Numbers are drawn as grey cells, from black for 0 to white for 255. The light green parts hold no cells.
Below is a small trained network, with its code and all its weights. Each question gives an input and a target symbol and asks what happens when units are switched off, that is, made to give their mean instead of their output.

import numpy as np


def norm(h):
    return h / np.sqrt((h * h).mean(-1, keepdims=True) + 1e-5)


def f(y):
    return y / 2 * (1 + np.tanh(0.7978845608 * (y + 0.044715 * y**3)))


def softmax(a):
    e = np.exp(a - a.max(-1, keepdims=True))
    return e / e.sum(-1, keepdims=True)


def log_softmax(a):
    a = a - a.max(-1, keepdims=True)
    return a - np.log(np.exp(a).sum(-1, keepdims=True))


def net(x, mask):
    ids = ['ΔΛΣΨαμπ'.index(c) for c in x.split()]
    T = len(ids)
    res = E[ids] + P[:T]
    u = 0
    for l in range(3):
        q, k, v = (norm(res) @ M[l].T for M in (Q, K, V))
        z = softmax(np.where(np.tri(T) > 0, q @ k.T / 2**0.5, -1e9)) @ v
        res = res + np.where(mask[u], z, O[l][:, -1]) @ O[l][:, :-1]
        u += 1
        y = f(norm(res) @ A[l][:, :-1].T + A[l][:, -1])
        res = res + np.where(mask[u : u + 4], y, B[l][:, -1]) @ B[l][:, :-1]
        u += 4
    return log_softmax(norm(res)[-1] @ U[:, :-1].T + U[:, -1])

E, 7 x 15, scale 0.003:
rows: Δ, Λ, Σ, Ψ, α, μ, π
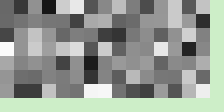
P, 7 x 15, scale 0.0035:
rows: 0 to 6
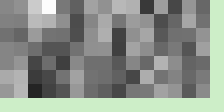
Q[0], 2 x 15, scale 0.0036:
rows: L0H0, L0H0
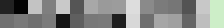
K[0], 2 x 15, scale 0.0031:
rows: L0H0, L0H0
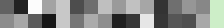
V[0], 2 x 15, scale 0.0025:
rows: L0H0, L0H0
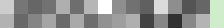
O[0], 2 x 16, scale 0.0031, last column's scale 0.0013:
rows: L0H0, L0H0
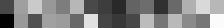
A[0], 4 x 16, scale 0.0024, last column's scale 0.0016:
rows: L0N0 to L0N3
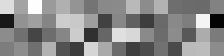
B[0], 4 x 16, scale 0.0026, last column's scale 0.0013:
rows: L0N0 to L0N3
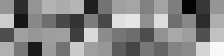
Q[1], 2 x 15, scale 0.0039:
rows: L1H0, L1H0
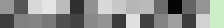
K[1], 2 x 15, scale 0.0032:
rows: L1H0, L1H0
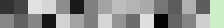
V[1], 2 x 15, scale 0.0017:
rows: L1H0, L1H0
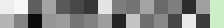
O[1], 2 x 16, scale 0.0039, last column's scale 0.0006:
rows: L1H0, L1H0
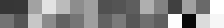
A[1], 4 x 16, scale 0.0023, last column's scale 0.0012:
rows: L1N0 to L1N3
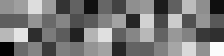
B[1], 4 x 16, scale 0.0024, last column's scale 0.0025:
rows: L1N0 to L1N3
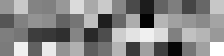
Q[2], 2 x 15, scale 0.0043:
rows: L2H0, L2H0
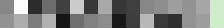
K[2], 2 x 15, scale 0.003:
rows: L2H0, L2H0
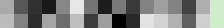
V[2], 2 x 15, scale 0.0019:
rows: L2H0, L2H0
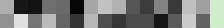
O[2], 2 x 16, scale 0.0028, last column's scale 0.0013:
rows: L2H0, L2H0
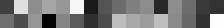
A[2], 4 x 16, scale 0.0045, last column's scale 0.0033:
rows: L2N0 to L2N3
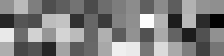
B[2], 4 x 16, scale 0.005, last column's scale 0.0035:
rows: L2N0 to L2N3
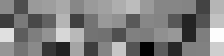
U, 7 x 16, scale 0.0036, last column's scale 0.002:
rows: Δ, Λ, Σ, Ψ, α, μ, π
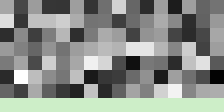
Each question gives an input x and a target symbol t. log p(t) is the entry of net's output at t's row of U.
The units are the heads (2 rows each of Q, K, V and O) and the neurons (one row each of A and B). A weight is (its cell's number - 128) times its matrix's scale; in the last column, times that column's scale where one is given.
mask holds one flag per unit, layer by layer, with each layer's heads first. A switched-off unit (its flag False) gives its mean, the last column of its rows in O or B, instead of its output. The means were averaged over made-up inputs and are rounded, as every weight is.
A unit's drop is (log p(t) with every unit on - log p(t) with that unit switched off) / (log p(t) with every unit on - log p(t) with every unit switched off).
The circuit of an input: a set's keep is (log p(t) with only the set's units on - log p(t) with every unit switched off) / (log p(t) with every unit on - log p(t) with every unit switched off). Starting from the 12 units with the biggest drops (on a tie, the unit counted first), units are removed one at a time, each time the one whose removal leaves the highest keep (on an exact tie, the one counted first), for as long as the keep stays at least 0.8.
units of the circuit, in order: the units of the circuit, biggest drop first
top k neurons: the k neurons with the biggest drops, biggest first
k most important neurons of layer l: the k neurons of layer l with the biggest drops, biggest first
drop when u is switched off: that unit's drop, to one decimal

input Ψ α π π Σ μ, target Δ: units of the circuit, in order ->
[L0H0, L2N3]
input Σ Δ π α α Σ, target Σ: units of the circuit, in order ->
[L1H0, L0H0, L2N1]
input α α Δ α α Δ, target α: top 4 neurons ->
[L2N2, L2N1, L2N0, L2N3]
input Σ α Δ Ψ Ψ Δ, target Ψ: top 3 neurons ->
[L0N0, L2N3, L2N2]
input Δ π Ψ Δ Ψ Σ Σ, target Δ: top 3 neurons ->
[L0N3, L2N3, L1N2]
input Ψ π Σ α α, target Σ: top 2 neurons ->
[L0N1, L2N1]
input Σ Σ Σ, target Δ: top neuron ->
[L2N3]
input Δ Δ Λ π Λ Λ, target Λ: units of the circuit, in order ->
[L0H0, L1H0, L2N3]
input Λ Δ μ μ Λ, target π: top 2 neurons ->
[L2N2, L2N3]
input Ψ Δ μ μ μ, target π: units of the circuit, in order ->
[L1H0, L2N2, L2N3]
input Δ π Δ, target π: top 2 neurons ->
[L0N1, L2N3]
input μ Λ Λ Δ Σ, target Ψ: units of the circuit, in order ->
[L2N0, L1H0]
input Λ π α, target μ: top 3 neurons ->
[L1N0, L0N3, L2N2]
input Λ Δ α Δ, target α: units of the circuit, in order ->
[L2H0, L0N0, L2N2, L1N3]
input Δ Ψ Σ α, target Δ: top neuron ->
[L2N3]
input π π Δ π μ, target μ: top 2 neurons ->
[L0N1, L0N3]
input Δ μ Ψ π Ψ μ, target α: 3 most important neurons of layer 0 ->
[L0N1, L0N0, L0N2]
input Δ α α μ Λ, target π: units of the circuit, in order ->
[L1H0, L2N2, L2N1]
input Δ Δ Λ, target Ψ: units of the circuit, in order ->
[L1H0, L2N0, L1N2]
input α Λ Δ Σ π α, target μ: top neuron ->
[L2N2]
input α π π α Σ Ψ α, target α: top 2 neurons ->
[L0N1, L2N2]
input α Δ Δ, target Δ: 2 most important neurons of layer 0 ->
[L0N1, L0N3]
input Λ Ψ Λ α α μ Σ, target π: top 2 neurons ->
[L2N2, L2N3]
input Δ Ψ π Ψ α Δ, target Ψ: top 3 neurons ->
[L2N3, L2N2, L0N0]
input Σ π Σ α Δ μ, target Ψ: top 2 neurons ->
[L2N0, L2N2]
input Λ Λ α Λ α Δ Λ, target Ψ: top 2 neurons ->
[L0N1, L2N0]
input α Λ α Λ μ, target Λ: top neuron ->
[L1N0]
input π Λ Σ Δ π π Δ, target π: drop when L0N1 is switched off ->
0.7
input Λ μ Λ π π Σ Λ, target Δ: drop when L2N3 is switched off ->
0.3
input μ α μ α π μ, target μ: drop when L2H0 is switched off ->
0.2
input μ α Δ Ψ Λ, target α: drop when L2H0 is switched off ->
0.3
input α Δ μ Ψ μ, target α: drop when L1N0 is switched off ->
0.0
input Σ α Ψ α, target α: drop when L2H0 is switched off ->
0.2
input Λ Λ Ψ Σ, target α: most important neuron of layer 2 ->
[L2N2]
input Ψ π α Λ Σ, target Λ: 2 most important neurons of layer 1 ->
[L1N0, L1N2]
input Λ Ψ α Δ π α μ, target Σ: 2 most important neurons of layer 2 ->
[L2N1, L2N2]
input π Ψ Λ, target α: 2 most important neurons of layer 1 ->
[L1N3, L1N0]
